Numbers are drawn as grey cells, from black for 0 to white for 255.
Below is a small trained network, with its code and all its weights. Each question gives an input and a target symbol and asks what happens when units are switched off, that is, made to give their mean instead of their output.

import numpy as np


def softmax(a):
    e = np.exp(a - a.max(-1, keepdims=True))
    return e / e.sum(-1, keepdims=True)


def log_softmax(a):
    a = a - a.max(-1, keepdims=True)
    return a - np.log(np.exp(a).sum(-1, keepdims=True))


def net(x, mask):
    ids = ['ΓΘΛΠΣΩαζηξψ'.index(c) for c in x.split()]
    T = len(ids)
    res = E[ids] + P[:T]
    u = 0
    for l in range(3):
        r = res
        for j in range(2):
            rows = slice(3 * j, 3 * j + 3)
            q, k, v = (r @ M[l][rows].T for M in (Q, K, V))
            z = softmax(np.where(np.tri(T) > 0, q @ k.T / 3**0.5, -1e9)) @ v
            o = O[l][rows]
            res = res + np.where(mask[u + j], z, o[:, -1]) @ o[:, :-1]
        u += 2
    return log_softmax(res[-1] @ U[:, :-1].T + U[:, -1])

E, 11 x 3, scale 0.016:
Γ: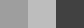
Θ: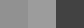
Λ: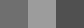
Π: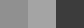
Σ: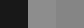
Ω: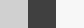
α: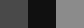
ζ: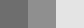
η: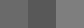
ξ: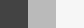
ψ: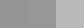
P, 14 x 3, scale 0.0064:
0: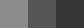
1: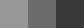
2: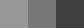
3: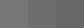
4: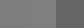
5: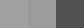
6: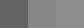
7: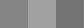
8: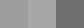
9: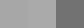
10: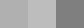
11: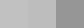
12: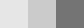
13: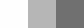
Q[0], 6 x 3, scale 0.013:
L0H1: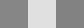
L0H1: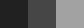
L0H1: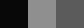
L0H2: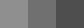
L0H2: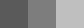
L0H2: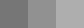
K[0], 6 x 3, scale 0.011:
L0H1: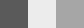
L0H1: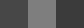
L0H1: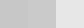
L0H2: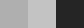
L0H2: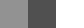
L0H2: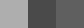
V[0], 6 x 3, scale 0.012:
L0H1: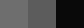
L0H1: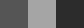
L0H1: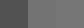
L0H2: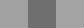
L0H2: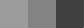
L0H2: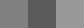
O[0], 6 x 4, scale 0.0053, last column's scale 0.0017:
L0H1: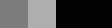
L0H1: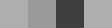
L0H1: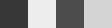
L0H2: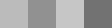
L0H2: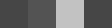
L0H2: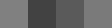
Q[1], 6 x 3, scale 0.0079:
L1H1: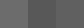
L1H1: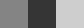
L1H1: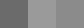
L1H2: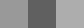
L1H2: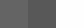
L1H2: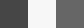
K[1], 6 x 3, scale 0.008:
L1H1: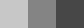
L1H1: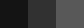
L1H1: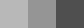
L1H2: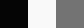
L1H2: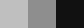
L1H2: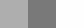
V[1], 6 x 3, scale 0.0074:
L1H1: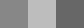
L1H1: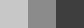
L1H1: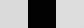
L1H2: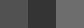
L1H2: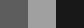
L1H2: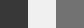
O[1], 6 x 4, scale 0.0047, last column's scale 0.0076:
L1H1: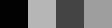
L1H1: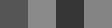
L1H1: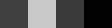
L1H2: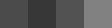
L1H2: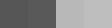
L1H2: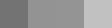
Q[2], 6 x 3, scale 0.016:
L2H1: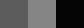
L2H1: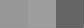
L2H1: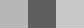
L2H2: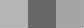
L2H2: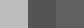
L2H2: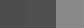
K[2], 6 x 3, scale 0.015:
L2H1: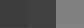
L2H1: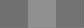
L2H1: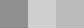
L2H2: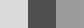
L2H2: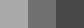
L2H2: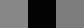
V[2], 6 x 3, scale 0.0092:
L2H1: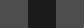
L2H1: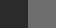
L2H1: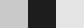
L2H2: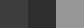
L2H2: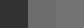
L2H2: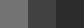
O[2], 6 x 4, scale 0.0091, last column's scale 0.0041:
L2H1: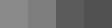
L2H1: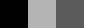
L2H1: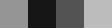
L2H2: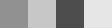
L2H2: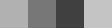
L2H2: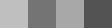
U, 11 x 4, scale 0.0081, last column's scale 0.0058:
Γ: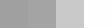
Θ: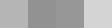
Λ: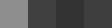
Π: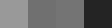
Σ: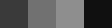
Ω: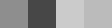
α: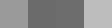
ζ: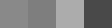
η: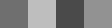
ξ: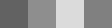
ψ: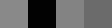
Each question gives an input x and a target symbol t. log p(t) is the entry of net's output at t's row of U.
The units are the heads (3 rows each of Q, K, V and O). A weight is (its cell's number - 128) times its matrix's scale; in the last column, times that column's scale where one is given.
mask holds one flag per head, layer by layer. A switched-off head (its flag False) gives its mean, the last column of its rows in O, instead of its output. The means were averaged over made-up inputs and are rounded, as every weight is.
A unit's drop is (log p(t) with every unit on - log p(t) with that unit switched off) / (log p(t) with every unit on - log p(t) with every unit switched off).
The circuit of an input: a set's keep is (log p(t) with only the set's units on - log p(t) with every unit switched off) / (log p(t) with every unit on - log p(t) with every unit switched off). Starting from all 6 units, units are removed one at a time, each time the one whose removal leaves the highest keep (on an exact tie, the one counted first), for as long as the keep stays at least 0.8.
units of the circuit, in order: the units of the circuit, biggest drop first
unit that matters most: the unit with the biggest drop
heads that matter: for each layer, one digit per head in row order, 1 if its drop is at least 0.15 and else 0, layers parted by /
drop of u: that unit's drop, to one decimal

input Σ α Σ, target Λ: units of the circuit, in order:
L2H1, L1H2
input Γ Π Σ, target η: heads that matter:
10 / 01 / 10
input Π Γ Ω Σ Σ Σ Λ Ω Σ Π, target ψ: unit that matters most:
L0H1
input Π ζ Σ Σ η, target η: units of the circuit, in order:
L0H1, L2H1
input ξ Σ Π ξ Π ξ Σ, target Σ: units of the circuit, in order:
L0H1, L2H1
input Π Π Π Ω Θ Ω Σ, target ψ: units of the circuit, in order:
L0H1, L2H1, L0H2
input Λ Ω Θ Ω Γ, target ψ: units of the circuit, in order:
L0H1, L2H1
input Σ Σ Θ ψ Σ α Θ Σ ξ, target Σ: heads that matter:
10 / 10 / 11
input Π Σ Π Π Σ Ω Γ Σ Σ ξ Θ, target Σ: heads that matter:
11 / 01 / 10
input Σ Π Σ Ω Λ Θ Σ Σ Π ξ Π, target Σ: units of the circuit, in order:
L0H1, L2H1, L0H2, L1H2
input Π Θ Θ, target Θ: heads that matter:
10 / 00 / 11
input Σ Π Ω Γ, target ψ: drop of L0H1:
1.2
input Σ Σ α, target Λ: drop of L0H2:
0.2
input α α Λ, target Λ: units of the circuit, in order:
L2H1
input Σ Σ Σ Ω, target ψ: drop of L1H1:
0.2
